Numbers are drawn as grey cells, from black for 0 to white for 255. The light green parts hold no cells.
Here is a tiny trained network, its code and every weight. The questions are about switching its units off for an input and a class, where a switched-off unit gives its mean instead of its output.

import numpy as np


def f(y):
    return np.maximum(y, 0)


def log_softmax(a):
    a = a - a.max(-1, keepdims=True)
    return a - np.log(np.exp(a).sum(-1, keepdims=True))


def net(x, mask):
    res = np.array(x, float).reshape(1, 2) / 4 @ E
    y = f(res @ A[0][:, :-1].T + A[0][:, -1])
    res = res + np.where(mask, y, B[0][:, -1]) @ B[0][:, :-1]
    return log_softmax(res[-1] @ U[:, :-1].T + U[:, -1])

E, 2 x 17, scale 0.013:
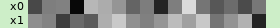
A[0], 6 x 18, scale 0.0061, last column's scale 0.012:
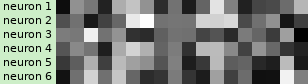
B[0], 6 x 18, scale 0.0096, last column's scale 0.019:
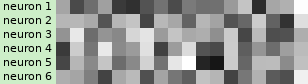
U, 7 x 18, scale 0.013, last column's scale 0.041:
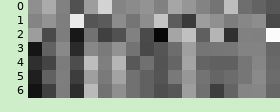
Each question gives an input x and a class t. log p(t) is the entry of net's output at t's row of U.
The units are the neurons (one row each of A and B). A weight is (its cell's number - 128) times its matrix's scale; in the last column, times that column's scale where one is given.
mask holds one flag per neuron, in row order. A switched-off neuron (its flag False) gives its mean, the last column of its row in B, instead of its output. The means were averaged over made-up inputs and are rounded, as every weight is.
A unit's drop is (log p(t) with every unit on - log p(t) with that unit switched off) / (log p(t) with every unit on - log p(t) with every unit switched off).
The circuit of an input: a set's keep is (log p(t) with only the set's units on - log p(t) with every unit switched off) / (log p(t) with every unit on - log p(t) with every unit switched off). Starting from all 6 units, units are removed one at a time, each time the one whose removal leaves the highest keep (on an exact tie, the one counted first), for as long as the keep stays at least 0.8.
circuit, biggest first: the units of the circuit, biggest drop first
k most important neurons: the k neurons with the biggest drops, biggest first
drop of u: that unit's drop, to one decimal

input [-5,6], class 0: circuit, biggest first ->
neuron 1
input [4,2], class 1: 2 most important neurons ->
neuron 4; neuron 1
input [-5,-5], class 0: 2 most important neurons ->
neuron 1; neuron 5
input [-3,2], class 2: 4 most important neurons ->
neuron 5; neuron 4; neuron 3; neuron 2
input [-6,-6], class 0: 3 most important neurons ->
neuron 1; neuron 5; neuron 3
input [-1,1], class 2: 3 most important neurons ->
neuron 5; neuron 4; neuron 3
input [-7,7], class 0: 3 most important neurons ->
neuron 1; neuron 5; neuron 4
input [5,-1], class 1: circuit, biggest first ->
neuron 5; neuron 1
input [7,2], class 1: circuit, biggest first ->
neuron 1; neuron 4
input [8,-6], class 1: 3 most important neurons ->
neuron 5; neuron 1; neuron 2
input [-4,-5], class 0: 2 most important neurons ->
neuron 1; neuron 3
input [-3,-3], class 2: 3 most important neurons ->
neuron 5; neuron 4; neuron 2
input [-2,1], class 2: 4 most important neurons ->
neuron 5; neuron 4; neuron 3; neuron 2
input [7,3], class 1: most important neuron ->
neuron 1
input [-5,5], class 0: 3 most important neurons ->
neuron 1; neuron 5; neuron 4
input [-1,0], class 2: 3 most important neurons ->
neuron 5; neuron 4; neuron 3
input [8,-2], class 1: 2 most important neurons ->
neuron 5; neuron 1
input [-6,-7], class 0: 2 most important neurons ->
neuron 1; neuron 3
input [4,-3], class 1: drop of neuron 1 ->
0.8
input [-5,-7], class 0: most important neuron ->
neuron 3
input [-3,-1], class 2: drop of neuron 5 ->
1.1
